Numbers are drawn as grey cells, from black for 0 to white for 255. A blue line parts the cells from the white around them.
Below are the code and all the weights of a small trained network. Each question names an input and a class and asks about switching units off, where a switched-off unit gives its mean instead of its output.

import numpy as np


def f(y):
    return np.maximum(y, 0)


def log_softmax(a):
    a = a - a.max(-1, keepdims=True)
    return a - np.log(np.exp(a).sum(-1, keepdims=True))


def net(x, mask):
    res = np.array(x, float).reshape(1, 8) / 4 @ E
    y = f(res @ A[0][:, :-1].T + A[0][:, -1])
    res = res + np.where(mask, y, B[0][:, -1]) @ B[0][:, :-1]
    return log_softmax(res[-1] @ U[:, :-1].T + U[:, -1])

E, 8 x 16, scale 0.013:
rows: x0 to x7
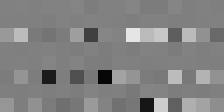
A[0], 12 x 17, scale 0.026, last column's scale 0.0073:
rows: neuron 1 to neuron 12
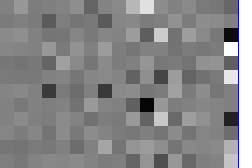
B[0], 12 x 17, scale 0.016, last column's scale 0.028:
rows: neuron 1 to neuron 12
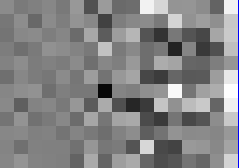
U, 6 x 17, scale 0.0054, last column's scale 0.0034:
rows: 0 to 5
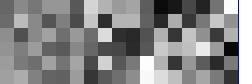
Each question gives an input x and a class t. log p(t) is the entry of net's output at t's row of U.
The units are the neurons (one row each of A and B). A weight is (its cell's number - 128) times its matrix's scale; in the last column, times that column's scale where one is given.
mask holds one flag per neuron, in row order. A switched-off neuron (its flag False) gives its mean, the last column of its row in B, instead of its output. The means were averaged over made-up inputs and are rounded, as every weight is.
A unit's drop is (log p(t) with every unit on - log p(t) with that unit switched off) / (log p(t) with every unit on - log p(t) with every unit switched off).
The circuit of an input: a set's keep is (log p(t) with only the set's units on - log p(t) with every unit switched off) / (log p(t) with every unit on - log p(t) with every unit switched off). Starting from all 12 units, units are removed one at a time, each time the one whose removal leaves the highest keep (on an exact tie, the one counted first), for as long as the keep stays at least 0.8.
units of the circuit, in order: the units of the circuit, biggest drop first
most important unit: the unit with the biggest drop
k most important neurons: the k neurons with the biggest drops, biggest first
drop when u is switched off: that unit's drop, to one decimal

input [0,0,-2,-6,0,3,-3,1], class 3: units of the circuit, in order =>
(neuron 3)
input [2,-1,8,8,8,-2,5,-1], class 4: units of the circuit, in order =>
(neuron 1; neuron 7)
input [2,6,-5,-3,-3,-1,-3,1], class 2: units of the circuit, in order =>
(neuron 8; neuron 7)
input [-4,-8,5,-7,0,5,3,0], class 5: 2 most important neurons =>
(neuron 1; neuron 6)
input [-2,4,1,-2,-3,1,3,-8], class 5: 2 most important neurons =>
(neuron 1; neuron 3)
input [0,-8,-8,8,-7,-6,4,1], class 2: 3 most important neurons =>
(neuron 8; neuron 3; neuron 9)
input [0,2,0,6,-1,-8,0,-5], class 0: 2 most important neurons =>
(neuron 8; neuron 6)
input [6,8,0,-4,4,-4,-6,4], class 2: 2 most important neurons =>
(neuron 8; neuron 6)
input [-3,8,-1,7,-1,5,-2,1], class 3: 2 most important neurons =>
(neuron 3; neuron 9)
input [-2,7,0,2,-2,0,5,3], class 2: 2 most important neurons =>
(neuron 7; neuron 6)
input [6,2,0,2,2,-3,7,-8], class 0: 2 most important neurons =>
(neuron 6; neuron 12)
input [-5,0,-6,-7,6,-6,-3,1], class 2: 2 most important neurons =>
(neuron 8; neuron 3)
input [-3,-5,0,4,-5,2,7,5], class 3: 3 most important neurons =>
(neuron 8; neuron 6; neuron 12)
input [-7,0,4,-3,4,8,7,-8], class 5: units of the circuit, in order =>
(neuron 1)
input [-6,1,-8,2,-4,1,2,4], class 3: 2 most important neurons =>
(neuron 8; neuron 4)
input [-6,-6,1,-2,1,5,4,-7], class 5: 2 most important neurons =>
(neuron 1; neuron 3)
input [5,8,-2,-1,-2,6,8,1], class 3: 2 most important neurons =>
(neuron 3; neuron 9)
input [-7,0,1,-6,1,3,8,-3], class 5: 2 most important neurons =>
(neuron 3; neuron 9)
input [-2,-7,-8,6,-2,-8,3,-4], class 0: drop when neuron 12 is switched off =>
0.0
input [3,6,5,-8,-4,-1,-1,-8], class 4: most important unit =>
neuron 7
